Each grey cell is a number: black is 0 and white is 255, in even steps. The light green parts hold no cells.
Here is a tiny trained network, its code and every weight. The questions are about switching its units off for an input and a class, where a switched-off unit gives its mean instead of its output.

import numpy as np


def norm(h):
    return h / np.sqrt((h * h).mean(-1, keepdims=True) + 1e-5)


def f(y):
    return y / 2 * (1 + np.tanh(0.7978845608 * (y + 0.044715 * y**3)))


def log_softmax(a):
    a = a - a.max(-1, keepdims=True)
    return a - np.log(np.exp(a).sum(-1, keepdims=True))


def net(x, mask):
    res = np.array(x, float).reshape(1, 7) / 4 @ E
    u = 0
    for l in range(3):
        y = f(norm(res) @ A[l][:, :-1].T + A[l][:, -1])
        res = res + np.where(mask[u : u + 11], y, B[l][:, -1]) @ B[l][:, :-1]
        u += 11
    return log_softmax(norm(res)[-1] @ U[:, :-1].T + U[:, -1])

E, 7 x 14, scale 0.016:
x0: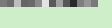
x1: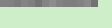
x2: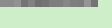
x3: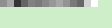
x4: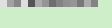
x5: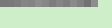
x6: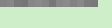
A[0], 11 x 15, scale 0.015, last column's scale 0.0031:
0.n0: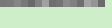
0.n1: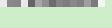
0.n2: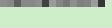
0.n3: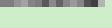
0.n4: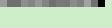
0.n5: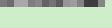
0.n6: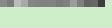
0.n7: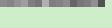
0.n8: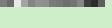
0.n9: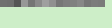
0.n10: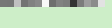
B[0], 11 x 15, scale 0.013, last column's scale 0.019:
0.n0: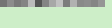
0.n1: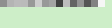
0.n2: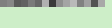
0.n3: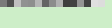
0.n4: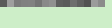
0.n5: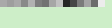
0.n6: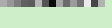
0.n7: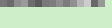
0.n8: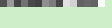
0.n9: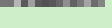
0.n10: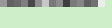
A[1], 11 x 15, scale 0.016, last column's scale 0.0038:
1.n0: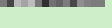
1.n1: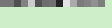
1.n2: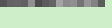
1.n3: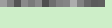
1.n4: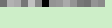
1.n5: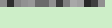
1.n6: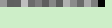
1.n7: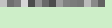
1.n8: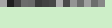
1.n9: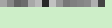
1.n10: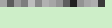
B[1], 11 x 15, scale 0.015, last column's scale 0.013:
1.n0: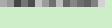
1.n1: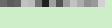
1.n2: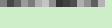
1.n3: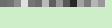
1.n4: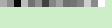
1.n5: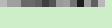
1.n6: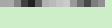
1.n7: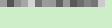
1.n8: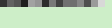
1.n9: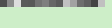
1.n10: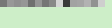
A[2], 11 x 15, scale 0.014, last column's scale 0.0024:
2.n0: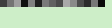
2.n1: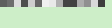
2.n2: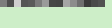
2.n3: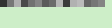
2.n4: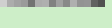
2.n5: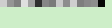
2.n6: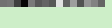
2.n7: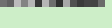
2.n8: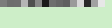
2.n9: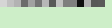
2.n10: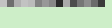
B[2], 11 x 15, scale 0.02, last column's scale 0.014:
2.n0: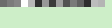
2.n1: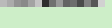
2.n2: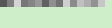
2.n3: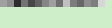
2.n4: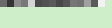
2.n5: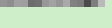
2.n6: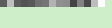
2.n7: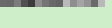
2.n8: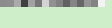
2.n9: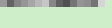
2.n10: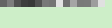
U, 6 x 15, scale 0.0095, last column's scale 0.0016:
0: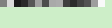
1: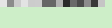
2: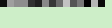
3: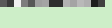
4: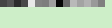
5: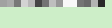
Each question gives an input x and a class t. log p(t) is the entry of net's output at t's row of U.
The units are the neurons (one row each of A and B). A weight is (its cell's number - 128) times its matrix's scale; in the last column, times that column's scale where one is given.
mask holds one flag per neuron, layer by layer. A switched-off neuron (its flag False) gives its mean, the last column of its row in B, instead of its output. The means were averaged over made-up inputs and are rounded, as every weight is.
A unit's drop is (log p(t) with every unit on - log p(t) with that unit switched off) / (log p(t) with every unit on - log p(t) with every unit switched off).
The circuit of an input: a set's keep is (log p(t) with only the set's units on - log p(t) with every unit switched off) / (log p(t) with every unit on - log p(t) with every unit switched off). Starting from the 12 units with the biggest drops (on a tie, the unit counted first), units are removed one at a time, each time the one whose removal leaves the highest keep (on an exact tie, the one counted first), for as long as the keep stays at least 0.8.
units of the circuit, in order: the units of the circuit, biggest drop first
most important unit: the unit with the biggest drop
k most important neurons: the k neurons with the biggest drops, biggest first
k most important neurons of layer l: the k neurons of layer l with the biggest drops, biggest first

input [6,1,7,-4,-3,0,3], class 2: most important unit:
0.n1
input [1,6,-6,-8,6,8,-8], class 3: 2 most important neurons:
[0.n8 1.n4]
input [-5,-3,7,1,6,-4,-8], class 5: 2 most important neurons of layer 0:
[0.n5 0.n10]
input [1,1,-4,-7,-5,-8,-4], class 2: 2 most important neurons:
[0.n8 0.n1]
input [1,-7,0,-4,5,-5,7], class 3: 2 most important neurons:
[0.n8 1.n4]
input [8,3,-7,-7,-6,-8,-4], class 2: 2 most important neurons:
[0.n1 2.n0]
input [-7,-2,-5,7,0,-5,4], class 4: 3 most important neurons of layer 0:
[0.n1 0.n2 0.n8]
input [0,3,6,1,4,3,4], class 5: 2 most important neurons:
[0.n5 0.n3]
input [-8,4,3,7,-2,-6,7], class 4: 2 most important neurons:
[0.n1 1.n1]
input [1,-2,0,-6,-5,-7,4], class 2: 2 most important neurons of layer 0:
[0.n8 0.n1]
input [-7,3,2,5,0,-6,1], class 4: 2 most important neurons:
[0.n1 0.n2]
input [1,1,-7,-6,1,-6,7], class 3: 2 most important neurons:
[0.n8 1.n4]
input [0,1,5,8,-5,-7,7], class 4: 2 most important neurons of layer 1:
[1.n2 1.n1]
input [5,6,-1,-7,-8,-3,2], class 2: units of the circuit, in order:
[0.n8]
